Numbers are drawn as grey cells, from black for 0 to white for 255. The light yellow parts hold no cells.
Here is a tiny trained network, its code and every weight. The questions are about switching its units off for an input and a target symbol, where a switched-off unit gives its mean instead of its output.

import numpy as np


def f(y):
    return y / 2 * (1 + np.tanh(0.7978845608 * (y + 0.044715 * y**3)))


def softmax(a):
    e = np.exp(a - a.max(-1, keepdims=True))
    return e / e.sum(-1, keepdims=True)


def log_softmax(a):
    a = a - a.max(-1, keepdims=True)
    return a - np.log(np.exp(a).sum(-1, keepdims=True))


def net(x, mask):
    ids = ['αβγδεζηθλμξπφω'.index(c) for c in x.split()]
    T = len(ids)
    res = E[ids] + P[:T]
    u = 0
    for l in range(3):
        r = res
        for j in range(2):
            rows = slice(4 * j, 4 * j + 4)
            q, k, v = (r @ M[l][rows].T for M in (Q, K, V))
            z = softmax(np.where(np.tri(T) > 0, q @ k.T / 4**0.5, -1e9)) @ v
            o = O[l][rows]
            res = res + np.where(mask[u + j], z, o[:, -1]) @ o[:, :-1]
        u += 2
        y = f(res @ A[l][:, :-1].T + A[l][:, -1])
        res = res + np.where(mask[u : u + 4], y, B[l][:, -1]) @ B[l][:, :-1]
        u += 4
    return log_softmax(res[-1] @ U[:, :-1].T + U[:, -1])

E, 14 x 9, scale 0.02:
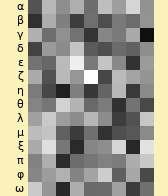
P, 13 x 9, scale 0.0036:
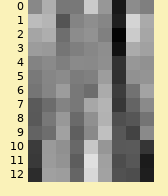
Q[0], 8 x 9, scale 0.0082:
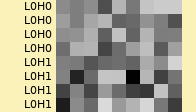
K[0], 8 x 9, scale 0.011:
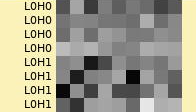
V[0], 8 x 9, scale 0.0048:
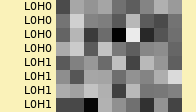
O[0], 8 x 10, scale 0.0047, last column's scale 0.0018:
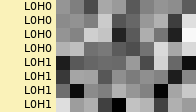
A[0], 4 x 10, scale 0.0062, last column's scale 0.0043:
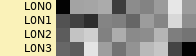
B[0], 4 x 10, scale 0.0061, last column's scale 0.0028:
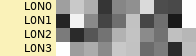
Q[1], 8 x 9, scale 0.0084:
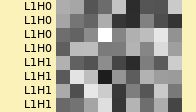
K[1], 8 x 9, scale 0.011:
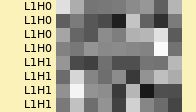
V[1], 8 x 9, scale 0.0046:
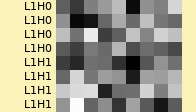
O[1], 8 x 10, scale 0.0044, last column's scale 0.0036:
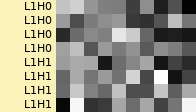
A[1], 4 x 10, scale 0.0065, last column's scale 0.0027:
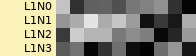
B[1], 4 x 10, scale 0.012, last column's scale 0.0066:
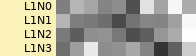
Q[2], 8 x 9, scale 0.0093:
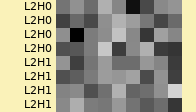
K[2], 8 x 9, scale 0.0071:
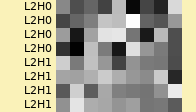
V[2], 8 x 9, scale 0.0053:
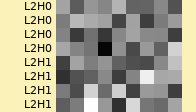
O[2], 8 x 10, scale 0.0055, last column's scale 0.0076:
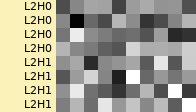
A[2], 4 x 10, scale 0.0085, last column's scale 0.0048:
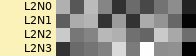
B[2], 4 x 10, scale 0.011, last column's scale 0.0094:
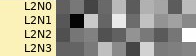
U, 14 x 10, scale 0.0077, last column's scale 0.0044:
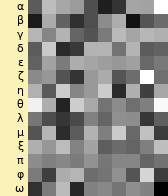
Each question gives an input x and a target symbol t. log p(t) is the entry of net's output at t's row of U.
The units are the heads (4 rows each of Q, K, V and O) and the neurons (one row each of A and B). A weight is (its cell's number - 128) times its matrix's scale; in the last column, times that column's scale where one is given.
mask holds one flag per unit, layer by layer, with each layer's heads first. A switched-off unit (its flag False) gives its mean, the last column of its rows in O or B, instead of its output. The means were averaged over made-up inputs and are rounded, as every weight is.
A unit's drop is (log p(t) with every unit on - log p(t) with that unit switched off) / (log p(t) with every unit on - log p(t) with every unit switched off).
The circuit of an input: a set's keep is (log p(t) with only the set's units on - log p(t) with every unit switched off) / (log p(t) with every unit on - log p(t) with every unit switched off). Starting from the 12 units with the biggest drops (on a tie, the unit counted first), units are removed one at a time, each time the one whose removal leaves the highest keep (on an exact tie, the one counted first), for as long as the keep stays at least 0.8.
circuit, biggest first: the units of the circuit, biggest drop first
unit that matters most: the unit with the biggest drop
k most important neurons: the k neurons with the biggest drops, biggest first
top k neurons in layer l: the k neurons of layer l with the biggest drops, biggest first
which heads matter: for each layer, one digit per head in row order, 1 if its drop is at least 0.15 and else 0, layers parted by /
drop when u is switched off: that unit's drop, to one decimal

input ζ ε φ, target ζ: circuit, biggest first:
L0H0; L2H1
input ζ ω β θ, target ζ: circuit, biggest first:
L0H0
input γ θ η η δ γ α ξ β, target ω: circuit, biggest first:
L2N1; L1H1
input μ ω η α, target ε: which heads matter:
00 / 11 / 00
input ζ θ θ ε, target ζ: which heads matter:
10 / 00 / 01
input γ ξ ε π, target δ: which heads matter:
00 / 01 / 00
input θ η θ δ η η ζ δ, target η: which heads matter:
11 / 01 / 00
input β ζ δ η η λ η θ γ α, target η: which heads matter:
01 / 11 / 01
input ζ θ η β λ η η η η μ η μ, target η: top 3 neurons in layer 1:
L1N3; L1N2; L1N0
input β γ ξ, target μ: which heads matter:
01 / 00 / 01
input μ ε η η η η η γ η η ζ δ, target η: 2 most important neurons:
L0N0; L1N2
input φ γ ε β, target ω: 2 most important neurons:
L2N1; L0N0
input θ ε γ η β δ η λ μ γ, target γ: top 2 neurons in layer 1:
L1N0; L1N3
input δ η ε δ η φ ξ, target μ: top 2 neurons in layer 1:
L1N1; L1N3
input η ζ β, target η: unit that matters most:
L1H1
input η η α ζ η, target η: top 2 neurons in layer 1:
L1N0; L1N2
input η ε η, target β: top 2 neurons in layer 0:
L0N1; L0N3
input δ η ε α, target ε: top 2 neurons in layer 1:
L1N1; L1N2
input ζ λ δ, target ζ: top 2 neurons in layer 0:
L0N1; L0N0
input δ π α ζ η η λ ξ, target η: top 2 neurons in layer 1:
L1N0; L1N2
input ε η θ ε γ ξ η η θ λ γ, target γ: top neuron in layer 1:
L1N0
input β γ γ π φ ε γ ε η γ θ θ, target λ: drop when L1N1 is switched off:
0.2
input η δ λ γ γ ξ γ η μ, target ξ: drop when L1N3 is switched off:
0.9
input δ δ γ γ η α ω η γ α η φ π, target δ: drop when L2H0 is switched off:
0.1
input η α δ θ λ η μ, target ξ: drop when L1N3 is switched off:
1.1
